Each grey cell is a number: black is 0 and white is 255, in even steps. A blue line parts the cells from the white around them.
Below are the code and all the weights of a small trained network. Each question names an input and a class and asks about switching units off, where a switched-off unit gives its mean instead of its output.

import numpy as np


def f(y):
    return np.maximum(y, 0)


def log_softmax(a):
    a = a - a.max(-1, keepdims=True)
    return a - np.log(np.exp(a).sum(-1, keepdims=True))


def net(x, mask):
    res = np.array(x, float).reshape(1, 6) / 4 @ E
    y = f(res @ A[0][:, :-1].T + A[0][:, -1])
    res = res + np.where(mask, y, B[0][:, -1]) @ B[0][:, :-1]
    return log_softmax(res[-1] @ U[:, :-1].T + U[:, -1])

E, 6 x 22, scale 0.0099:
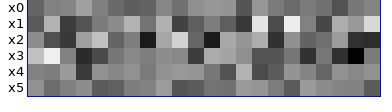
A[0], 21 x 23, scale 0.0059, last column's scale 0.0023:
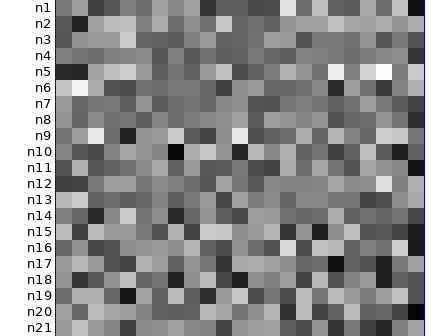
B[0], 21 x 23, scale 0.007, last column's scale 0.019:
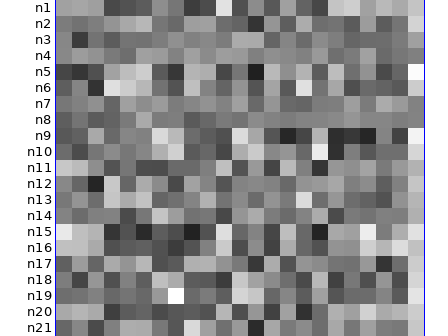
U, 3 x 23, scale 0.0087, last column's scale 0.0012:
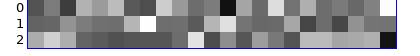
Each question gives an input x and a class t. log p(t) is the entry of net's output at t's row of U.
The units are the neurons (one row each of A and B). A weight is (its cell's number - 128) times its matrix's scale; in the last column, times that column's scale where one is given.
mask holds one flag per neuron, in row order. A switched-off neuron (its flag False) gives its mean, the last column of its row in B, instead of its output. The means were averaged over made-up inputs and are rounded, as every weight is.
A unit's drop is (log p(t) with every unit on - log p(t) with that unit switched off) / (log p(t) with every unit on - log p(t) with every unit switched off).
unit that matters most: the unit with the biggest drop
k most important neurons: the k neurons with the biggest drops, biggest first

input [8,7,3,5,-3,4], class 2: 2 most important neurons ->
[n1; n16]
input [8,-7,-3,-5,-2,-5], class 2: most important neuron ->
[n15]
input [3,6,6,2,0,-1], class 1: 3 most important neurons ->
[n18; n10; n15]
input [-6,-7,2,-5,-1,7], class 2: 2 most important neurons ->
[n15; n20]
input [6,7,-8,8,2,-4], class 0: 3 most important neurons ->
[n6; n17; n21]
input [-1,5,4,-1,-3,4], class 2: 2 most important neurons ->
[n9; n1]
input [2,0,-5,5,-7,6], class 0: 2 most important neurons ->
[n6; n21]
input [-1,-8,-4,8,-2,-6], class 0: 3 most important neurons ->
[n6; n21; n17]
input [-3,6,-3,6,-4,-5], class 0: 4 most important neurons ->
[n6; n15; n17; n21]
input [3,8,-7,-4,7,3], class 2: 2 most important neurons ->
[n16; n1]
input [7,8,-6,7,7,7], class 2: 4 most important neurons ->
[n1; n16; n5; n11]
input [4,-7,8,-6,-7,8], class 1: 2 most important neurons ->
[n10; n18]
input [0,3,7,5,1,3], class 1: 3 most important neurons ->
[n18; n10; n5]
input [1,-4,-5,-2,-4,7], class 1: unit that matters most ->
n9
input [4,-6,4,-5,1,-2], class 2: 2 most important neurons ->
[n15; n20]
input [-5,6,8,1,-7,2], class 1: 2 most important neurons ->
[n10; n18]
